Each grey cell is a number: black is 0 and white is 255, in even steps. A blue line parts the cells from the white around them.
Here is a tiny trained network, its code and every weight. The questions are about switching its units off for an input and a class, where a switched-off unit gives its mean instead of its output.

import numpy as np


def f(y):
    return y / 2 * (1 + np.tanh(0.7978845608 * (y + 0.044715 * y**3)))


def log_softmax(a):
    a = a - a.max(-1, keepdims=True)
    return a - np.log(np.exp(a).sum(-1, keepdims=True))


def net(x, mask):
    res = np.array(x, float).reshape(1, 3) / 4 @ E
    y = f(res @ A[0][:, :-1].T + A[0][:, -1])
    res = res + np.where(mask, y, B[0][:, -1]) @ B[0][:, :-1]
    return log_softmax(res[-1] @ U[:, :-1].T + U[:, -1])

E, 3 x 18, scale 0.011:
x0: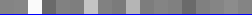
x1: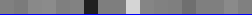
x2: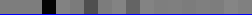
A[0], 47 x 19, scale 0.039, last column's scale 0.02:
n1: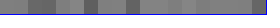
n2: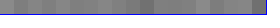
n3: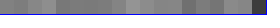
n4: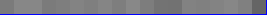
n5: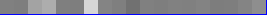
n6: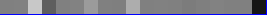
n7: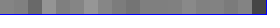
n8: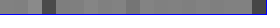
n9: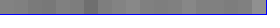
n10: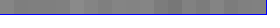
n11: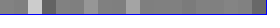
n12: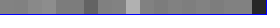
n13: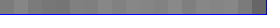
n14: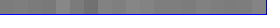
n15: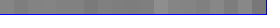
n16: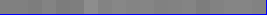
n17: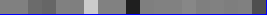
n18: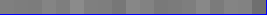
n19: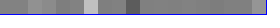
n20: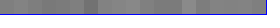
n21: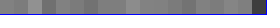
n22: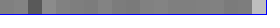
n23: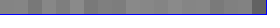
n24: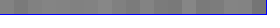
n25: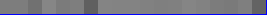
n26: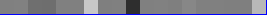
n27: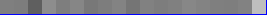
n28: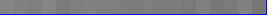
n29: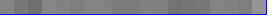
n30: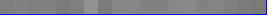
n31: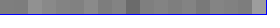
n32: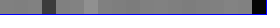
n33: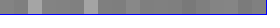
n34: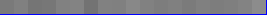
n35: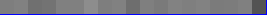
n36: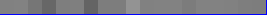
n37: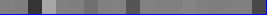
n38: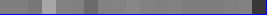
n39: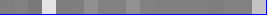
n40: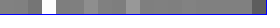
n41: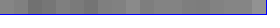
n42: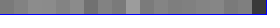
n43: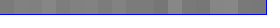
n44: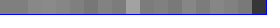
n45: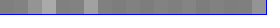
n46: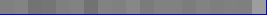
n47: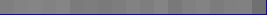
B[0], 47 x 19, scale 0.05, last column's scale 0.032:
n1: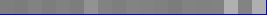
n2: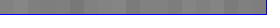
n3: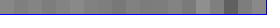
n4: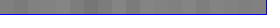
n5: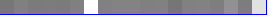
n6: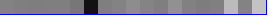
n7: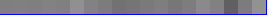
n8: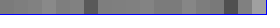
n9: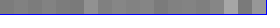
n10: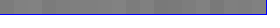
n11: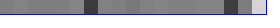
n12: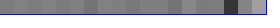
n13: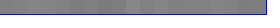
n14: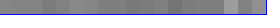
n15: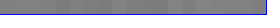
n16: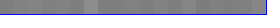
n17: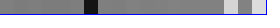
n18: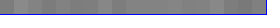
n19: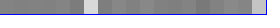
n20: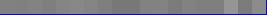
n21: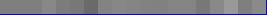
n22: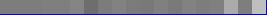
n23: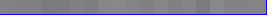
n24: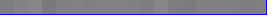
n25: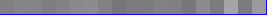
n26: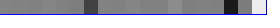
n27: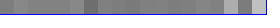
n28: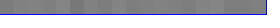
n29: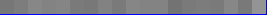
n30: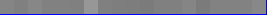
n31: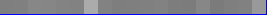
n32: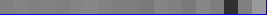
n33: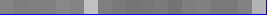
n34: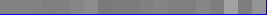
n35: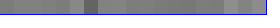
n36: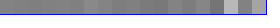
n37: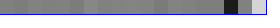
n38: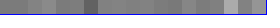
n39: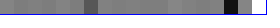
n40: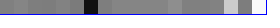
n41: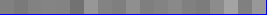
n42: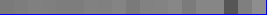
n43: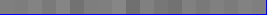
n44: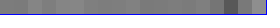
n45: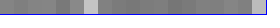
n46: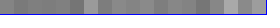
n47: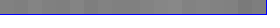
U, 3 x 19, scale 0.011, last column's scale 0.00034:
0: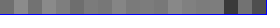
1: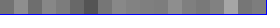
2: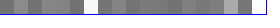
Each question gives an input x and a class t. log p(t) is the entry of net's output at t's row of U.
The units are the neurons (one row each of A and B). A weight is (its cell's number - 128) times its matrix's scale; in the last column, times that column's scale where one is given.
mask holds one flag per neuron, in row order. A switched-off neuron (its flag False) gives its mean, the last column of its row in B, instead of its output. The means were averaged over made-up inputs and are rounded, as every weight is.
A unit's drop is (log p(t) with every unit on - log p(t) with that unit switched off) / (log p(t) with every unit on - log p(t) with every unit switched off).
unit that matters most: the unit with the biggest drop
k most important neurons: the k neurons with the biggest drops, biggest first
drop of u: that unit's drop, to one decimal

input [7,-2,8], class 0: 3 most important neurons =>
n32; n40; n11
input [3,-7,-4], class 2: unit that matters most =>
n5
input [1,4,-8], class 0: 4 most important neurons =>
n39; n17; n6; n12
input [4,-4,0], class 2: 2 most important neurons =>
n5; n39
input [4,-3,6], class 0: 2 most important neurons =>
n40; n32
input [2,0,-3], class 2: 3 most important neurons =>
n26; n5; n37
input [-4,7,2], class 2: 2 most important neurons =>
n40; n17
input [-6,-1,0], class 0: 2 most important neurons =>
n37; n40
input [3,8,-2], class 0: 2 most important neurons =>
n17; n12
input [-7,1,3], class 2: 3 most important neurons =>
n40; n17; n6
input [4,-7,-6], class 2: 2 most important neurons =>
n5; n19
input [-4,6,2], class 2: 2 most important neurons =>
n40; n17
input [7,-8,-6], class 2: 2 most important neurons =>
n5; n19
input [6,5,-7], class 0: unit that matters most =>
n39
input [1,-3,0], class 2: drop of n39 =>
0.4
